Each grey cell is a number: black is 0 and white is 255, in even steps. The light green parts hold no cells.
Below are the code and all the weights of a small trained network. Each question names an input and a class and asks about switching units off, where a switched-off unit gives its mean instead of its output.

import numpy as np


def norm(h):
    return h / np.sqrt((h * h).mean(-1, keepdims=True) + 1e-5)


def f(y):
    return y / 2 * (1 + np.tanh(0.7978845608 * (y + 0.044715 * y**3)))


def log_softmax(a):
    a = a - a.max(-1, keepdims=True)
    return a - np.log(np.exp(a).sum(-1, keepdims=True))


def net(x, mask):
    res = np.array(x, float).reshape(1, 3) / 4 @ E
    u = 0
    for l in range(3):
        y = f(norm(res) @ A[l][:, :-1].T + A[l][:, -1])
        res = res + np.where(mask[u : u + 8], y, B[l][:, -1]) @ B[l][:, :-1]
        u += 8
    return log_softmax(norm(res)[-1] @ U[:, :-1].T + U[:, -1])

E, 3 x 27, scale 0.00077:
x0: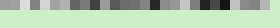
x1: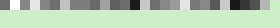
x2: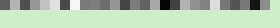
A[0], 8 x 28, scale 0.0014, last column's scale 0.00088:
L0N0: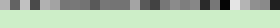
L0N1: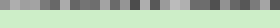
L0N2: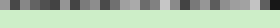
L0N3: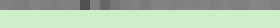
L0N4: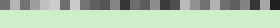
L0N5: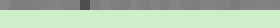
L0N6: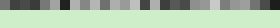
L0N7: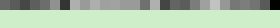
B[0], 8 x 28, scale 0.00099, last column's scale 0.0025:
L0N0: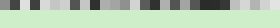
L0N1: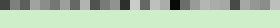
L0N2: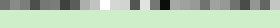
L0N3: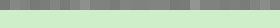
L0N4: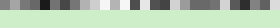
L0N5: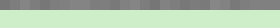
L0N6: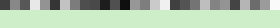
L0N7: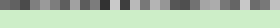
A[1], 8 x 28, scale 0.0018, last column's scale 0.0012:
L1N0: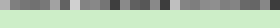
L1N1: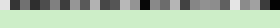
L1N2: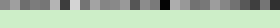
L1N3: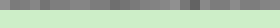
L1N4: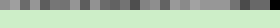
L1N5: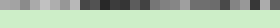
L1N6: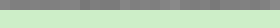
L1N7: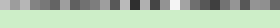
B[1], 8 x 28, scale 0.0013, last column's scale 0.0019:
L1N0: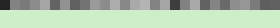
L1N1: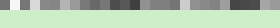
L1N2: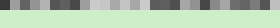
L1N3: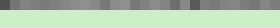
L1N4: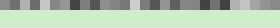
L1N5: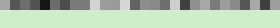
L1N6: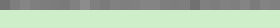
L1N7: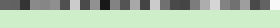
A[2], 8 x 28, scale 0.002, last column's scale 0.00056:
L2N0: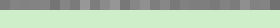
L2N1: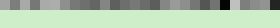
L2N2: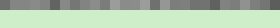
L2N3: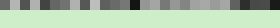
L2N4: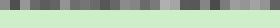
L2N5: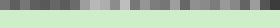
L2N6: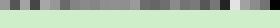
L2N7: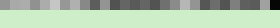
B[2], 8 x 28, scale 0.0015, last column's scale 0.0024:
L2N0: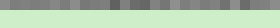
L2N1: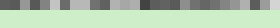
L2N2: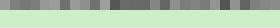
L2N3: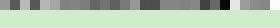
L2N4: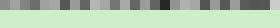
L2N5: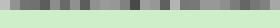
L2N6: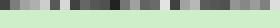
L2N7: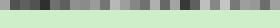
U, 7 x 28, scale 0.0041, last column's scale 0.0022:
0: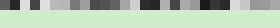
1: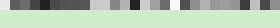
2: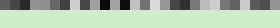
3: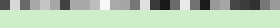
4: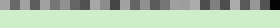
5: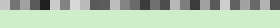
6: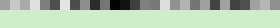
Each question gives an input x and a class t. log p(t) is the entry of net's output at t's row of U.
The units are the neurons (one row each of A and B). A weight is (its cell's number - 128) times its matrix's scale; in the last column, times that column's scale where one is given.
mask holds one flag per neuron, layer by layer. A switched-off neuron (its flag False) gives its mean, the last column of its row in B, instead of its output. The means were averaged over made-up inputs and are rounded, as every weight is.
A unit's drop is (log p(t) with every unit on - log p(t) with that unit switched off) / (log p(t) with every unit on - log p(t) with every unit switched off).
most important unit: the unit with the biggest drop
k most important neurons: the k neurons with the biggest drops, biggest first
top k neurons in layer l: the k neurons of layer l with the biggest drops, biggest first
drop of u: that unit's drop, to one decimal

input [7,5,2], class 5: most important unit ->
L2N7
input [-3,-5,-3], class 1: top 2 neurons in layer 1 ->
(L1N7, L1N0)
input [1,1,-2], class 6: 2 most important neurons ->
(L0N1, L2N3)
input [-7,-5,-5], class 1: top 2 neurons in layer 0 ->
(L0N2, L0N1)
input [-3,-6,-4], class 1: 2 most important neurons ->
(L0N2, L1N7)
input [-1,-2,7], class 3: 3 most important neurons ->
(L0N4, L1N2, L0N1)
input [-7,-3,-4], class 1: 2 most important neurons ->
(L0N2, L1N7)
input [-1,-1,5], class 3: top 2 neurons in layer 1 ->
(L1N2, L1N7)
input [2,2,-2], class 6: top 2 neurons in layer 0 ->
(L0N1, L0N0)
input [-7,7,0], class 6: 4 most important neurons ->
(L0N2, L2N4, L0N4, L2N1)
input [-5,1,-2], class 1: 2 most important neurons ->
(L1N7, L0N2)
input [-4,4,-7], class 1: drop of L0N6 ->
0.1
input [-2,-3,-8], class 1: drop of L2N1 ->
0.0
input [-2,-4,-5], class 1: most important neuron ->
(L0N2)
